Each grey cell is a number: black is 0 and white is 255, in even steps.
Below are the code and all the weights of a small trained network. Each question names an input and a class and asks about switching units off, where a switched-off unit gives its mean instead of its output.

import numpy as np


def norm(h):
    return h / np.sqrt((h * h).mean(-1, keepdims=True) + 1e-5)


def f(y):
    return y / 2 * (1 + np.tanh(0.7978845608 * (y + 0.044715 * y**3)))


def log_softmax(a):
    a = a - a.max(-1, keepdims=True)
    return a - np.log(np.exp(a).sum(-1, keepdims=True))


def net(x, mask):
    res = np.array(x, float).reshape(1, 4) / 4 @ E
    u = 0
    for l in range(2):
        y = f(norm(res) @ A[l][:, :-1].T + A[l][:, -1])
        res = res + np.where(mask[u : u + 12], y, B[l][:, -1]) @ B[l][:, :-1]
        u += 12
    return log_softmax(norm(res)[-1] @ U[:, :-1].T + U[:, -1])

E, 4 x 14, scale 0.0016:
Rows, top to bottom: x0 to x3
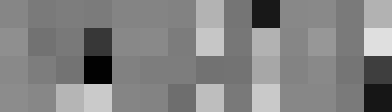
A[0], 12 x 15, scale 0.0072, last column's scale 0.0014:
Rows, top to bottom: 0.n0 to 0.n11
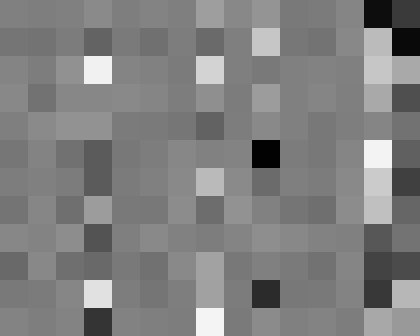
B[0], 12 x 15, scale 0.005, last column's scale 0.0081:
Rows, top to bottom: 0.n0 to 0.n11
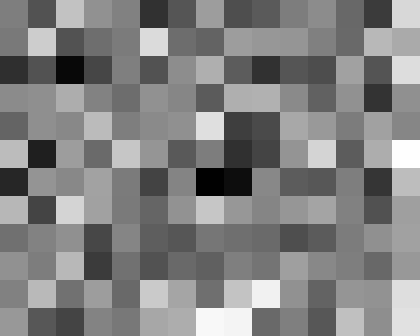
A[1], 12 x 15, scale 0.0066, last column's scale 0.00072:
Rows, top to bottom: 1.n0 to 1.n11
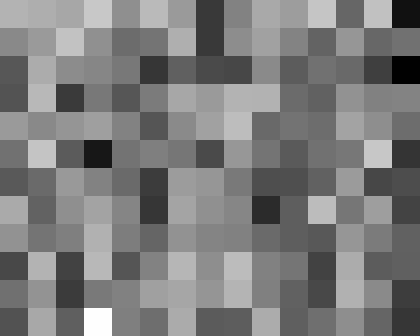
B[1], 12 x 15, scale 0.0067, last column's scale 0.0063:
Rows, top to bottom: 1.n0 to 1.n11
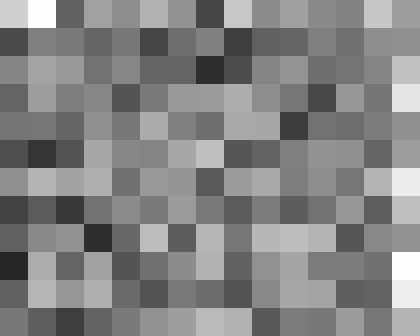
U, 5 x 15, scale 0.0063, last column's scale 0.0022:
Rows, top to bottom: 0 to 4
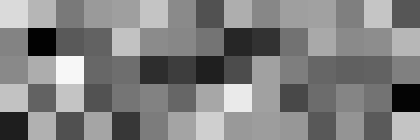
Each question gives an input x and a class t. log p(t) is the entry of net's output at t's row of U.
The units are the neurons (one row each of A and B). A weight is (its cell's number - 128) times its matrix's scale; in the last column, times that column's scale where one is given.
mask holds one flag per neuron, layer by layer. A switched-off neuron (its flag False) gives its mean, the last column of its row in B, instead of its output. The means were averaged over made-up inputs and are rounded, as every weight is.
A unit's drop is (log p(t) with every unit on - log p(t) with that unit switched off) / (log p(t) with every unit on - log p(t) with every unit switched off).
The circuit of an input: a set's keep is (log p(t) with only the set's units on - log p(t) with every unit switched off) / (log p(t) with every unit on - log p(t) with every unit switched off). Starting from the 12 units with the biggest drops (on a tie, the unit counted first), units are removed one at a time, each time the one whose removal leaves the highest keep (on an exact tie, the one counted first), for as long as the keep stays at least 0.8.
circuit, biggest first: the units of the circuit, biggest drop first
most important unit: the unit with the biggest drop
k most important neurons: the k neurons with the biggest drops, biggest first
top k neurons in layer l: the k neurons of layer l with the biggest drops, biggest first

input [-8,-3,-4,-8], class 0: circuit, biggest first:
0.n2; 1.n0
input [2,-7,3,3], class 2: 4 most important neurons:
0.n0; 0.n11; 0.n9; 0.n2
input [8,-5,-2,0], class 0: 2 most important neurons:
0.n10; 0.n5
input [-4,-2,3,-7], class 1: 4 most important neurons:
0.n10; 1.n5; 1.n6; 0.n3
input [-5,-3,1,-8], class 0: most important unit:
0.n2
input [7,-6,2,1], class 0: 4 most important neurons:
0.n10; 0.n2; 1.n0; 0.n11
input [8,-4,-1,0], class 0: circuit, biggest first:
0.n10; 0.n5
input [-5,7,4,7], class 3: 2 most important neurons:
0.n2; 0.n10
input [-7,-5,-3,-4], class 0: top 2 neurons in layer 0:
0.n2; 0.n11
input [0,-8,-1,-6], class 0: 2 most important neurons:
0.n2; 1.n0
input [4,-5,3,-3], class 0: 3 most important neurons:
0.n2; 1.n0; 0.n0
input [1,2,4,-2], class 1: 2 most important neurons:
0.n5; 0.n10
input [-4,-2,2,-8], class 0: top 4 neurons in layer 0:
0.n2; 0.n0; 0.n11; 0.n1
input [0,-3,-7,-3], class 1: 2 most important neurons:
0.n5; 0.n2
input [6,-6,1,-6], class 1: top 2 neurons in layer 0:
0.n5; 0.n1
